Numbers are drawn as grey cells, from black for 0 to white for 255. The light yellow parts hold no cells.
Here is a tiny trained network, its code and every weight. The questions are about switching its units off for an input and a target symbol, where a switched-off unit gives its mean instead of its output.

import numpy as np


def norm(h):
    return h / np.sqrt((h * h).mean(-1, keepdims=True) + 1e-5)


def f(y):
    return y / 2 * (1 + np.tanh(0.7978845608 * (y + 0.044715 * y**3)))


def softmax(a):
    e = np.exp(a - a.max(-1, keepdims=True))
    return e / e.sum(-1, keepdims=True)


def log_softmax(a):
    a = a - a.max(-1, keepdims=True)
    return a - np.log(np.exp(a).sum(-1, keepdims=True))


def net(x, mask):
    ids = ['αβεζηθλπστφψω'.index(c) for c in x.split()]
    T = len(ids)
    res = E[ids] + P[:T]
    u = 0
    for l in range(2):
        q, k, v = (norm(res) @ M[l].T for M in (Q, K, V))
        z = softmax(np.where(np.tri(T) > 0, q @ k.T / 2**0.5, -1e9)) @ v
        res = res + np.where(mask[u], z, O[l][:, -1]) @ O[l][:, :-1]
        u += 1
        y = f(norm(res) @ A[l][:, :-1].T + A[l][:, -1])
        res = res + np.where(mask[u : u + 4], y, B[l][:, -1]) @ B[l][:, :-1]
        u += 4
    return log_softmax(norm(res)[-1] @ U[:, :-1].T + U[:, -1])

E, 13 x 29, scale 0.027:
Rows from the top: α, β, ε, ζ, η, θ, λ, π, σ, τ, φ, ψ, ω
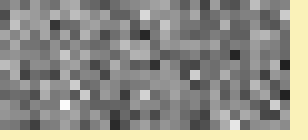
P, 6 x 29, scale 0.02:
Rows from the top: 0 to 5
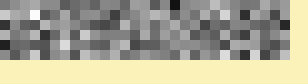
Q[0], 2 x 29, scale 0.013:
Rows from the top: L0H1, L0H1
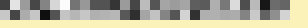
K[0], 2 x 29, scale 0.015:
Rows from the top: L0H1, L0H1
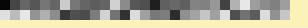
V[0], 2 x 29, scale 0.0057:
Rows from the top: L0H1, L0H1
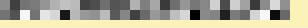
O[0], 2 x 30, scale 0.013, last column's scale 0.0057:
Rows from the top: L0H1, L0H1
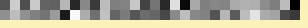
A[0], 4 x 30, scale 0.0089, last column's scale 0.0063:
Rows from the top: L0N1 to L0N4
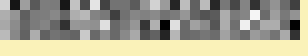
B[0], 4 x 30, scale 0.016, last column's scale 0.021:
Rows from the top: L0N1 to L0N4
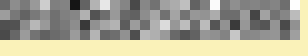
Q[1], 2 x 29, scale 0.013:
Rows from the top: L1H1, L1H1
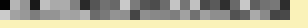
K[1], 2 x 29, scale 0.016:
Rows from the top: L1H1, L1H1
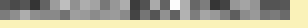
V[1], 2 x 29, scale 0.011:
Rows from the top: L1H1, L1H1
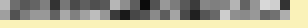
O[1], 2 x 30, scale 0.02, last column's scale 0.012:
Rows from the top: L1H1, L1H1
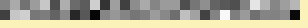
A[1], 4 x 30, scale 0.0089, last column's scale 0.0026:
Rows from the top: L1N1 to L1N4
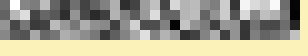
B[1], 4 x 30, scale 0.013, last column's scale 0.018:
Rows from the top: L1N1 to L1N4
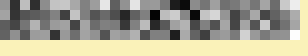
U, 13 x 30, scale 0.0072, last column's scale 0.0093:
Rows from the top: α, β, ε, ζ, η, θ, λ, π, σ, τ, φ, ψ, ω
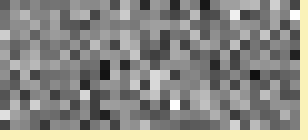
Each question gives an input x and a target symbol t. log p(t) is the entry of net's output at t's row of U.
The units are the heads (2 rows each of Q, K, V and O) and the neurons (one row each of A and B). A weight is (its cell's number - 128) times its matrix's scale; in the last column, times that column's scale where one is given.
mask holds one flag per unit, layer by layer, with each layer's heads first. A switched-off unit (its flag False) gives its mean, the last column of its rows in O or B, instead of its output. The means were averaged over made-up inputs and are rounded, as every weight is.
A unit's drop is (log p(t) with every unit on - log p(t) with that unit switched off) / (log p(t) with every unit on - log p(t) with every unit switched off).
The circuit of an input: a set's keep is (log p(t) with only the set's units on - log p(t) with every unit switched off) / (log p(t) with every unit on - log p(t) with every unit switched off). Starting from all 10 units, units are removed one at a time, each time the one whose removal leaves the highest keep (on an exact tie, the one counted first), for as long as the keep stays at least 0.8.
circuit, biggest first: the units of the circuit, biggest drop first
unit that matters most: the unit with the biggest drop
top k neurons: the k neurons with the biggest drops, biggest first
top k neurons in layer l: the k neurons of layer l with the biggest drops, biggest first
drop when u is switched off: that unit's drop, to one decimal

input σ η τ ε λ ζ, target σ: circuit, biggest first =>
L0H1; L0N3
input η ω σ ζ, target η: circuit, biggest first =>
L1H1
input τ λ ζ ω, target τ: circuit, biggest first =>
L0N2; L0H1
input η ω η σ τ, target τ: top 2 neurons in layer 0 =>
L0N1; L0N2
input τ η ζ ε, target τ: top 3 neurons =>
L0N2; L0N1; L1N1
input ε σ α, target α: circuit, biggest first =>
L1N4; L0N1
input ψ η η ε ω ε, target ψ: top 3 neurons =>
L1N2; L0N1; L0N2
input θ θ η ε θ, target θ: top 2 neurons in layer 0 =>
L0N1; L0N2
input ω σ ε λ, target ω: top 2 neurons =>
L0N4; L1N1
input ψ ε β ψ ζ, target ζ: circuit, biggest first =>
L0H1; L1N1; L1H1; L0N2
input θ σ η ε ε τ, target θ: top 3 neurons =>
L0N1; L1N3; L0N2
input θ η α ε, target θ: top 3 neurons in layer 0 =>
L0N1; L0N2; L0N4
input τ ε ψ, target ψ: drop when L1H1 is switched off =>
0.5
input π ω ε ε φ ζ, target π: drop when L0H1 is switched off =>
1.2
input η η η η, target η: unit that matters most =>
L1H1
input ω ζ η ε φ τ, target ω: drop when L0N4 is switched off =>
0.2
